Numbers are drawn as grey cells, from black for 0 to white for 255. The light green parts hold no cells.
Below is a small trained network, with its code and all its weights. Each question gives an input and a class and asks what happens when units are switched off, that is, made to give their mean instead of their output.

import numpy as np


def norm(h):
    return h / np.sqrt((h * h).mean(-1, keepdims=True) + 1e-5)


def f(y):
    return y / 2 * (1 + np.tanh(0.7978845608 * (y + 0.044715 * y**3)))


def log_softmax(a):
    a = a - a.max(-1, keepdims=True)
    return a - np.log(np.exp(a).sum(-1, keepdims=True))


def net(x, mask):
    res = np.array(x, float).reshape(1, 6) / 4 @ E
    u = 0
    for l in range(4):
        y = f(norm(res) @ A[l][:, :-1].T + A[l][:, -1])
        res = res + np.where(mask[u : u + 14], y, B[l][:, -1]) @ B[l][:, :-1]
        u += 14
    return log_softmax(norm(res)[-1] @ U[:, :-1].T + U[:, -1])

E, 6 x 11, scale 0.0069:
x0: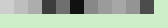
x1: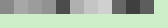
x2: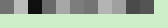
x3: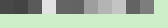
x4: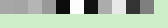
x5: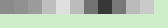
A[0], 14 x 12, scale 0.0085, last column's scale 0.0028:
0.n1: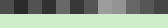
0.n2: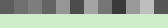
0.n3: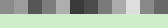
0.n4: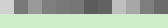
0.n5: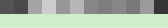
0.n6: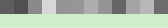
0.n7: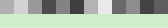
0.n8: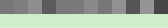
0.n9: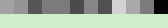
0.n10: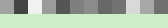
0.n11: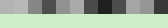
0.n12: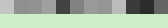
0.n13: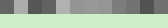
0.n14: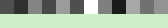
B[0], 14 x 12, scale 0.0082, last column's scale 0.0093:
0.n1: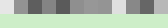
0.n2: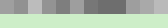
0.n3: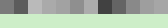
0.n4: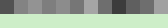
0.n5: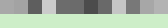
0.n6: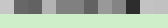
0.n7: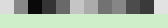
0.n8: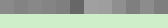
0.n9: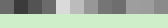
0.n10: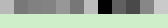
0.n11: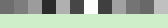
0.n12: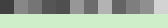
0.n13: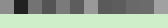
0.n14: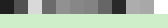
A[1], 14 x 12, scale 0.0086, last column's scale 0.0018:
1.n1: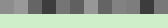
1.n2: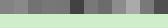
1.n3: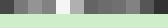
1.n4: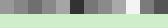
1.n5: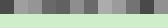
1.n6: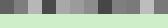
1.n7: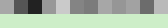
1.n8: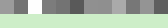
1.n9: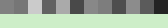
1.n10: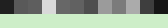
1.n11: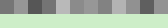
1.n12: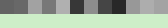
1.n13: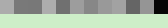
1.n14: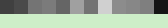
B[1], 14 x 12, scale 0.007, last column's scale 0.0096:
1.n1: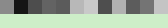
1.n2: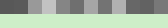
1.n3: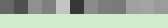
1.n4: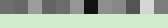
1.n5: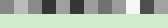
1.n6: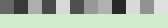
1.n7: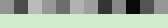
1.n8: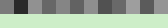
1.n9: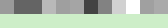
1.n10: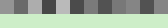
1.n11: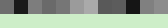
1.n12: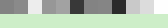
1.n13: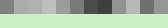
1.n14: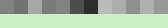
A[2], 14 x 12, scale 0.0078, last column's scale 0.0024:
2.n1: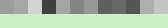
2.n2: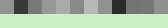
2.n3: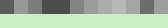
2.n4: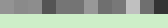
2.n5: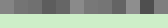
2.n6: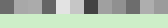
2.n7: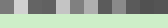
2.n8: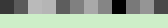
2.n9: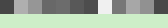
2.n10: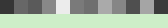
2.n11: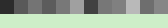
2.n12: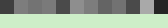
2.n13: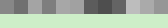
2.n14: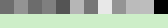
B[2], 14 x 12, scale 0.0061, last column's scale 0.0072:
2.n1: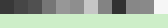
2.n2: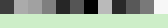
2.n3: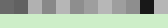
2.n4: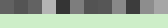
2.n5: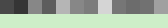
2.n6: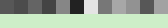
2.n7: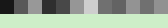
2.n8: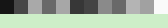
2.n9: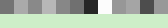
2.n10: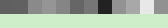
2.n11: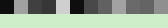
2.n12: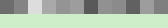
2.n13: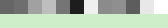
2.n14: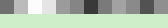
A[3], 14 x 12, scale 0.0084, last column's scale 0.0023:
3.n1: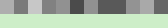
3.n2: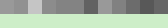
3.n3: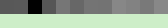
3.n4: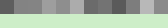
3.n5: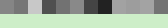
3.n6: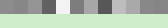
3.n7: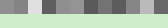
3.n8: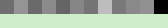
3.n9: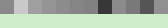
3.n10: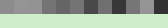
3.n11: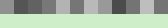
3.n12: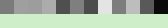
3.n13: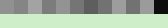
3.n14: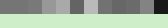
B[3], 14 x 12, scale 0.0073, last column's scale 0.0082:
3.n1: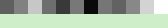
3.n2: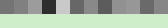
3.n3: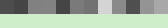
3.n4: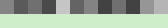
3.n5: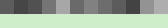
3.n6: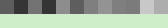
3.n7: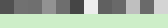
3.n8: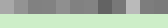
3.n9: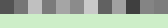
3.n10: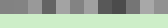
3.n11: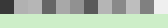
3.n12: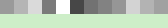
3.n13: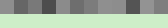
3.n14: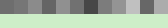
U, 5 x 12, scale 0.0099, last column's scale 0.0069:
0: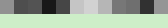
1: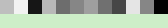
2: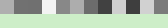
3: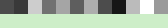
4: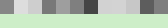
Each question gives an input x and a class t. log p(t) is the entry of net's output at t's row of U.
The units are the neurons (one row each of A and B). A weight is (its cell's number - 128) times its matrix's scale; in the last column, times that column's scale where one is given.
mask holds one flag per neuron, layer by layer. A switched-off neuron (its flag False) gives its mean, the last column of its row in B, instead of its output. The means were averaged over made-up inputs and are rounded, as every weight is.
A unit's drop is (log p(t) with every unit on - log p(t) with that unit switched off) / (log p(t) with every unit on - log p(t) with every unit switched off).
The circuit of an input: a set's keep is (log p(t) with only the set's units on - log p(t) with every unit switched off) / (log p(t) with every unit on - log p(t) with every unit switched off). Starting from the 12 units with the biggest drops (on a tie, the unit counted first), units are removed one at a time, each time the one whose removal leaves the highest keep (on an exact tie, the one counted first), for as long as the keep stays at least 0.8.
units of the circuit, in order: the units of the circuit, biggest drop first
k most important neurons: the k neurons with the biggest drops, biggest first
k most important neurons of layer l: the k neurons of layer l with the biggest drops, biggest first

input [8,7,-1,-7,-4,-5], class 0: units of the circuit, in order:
(0.n7)
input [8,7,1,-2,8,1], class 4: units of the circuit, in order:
(0.n12, 0.n10, 2.n9)
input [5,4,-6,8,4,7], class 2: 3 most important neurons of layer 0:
(0.n14, 0.n5, 0.n11)
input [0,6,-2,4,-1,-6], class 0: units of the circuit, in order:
(0.n7, 1.n12)
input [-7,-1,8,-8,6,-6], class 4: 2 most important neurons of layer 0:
(0.n7, 0.n10)
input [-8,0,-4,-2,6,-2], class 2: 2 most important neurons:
(0.n14, 0.n5)
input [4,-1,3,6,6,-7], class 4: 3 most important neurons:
(0.n12, 0.n10, 0.n11)
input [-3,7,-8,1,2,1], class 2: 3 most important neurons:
(0.n14, 0.n5, 1.n12)
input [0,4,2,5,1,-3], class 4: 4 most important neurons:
(0.n12, 0.n10, 0.n11, 1.n14)
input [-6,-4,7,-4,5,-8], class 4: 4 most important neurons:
(0.n7, 0.n11, 0.n10, 1.n14)
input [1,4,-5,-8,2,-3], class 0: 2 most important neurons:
(0.n14, 0.n7)
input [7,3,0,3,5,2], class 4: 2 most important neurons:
(0.n12, 0.n11)
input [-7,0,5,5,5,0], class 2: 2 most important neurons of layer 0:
(0.n5, 0.n14)
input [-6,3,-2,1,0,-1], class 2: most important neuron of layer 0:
(0.n5)
